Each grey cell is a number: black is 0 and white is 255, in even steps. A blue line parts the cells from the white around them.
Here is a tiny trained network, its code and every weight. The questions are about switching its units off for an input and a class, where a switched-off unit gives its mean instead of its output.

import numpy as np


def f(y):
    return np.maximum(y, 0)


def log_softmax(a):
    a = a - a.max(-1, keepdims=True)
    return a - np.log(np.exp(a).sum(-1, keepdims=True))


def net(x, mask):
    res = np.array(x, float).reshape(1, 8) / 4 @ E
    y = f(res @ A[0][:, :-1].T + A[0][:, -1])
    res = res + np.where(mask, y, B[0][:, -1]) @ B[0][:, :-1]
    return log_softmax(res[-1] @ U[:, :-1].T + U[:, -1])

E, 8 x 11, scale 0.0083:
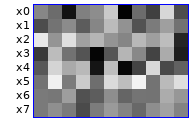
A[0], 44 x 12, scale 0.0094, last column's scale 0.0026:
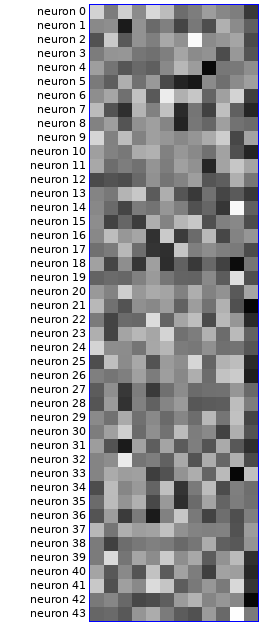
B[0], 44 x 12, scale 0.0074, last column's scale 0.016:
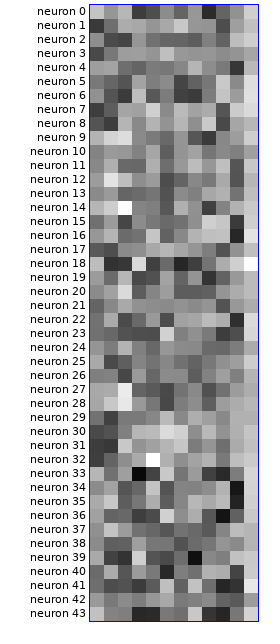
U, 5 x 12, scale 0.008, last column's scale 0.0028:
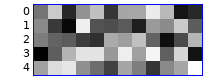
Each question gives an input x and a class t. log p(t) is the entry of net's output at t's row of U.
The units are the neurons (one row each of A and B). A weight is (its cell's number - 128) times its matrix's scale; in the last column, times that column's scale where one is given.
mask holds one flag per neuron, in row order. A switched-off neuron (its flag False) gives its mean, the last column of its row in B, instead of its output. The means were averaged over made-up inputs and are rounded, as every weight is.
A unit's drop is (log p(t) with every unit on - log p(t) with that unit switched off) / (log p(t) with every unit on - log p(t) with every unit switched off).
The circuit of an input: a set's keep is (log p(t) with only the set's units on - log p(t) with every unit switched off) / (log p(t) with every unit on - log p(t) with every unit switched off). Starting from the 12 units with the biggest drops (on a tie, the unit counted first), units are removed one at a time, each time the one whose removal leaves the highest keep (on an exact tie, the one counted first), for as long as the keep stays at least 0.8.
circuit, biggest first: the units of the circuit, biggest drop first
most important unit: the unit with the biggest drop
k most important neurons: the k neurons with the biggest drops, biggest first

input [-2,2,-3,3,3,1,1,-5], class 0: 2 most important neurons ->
neuron 43; neuron 41
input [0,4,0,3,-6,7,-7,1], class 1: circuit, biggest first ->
neuron 6
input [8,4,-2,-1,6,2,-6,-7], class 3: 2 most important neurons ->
neuron 7; neuron 31
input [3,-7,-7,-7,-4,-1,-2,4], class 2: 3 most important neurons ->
neuron 41; neuron 43; neuron 9
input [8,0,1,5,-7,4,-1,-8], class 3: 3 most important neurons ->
neuron 31; neuron 7; neuron 1
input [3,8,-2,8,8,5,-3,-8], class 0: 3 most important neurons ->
neuron 16; neuron 35; neuron 34
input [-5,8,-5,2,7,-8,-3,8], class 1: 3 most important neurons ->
neuron 18; neuron 5; neuron 22
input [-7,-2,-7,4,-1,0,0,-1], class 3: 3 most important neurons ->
neuron 30; neuron 17; neuron 32
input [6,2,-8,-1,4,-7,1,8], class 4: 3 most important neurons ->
neuron 14; neuron 27; neuron 28
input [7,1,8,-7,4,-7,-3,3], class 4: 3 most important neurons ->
neuron 0; neuron 9; neuron 37
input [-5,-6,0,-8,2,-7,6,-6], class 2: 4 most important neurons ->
neuron 41; neuron 43; neuron 23; neuron 6
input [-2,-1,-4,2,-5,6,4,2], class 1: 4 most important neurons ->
neuron 6; neuron 39; neuron 2; neuron 16
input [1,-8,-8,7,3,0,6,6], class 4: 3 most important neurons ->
neuron 28; neuron 27; neuron 41
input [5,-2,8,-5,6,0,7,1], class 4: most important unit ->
neuron 9
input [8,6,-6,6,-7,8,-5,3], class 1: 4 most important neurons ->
neuron 6; neuron 39; neuron 2; neuron 25
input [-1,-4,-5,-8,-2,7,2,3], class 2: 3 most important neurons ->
neuron 43; neuron 41; neuron 18
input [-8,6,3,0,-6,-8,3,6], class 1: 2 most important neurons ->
neuron 18; neuron 7
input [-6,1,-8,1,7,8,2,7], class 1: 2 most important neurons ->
neuron 39; neuron 6
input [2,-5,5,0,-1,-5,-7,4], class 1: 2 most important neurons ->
neuron 18; neuron 14
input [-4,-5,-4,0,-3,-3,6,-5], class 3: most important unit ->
neuron 0
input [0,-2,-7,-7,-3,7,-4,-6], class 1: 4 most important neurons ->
neuron 6; neuron 39; neuron 2; neuron 33
